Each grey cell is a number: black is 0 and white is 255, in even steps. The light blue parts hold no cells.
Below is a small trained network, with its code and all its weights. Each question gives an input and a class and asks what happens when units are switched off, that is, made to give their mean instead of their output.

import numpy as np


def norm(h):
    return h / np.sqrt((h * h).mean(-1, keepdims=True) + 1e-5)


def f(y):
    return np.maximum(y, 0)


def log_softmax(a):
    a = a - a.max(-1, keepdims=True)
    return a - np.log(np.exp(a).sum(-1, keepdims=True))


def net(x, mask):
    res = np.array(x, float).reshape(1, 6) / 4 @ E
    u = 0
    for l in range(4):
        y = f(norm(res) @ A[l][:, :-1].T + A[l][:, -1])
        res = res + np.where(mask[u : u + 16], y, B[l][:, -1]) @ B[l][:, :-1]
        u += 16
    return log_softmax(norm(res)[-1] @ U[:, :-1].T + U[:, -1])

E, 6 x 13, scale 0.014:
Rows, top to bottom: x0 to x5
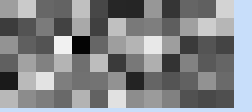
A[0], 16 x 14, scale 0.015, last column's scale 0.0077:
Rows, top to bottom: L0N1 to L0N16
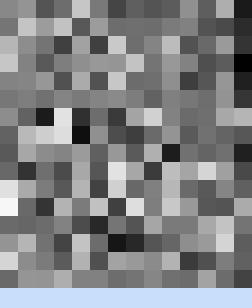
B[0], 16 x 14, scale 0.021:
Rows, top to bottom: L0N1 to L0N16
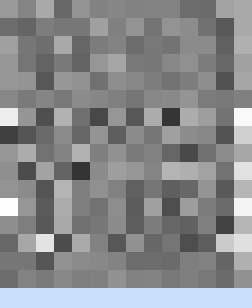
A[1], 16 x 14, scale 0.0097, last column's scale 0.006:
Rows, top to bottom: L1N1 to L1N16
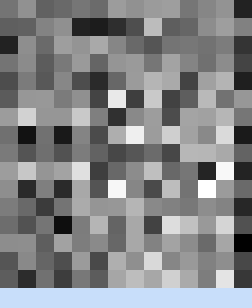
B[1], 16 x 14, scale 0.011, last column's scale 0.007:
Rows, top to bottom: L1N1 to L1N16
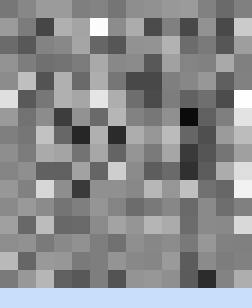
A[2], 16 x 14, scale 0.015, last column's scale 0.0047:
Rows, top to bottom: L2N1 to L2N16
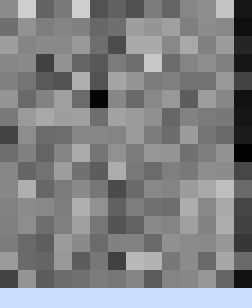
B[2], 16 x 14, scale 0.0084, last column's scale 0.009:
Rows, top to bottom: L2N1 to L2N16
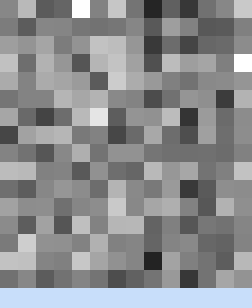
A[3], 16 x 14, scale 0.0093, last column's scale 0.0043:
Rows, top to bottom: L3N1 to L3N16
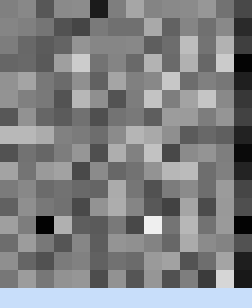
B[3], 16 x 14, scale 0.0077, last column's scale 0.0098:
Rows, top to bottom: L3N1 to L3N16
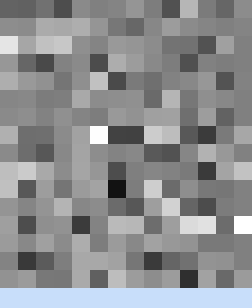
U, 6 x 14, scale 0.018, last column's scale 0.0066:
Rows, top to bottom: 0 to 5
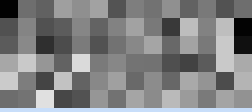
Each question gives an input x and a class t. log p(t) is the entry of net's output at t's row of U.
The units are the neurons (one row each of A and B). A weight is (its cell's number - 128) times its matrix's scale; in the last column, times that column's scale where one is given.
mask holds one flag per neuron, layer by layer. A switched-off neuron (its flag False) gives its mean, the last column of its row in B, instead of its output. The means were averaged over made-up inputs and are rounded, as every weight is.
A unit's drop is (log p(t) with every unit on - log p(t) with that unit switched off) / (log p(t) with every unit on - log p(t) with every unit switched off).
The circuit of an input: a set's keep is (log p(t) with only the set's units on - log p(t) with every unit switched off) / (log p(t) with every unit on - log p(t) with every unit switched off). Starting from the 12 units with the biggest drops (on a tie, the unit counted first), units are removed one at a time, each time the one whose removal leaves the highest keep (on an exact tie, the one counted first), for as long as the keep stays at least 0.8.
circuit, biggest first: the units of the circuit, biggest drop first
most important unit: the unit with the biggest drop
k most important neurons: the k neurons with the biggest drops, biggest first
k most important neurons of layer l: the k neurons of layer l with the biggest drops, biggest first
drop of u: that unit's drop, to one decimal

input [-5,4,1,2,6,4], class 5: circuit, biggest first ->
[L0N7 L0N12]
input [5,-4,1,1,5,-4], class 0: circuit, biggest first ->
[L0N8 L0N12]
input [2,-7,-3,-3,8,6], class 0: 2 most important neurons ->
[L0N7 L0N12]
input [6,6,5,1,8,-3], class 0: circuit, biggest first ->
[L0N12 L0N7]
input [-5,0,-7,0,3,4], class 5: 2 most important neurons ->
[L0N7 L0N12]
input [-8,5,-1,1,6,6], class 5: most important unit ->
L0N7
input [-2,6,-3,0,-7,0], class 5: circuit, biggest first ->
[L0N10 L0N7]
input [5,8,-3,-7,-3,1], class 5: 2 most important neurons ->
[L0N10 L0N14]
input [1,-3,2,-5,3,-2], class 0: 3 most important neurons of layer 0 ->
[L0N8 L0N12 L0N7]
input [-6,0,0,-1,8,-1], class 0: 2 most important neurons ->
[L0N8 L0N14]
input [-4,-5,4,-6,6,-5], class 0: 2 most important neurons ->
[L0N8 L0N12]
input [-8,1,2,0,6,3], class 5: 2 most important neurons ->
[L0N7 L0N12]
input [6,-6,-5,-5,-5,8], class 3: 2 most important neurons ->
[L0N14 L0N10]
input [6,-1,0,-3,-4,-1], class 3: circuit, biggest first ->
[L0N14]
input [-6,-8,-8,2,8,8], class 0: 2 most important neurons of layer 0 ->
[L0N7 L0N12]
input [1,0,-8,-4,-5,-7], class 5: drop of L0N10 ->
0.1
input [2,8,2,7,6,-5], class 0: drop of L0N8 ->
0.3
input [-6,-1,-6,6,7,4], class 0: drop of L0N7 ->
0.2
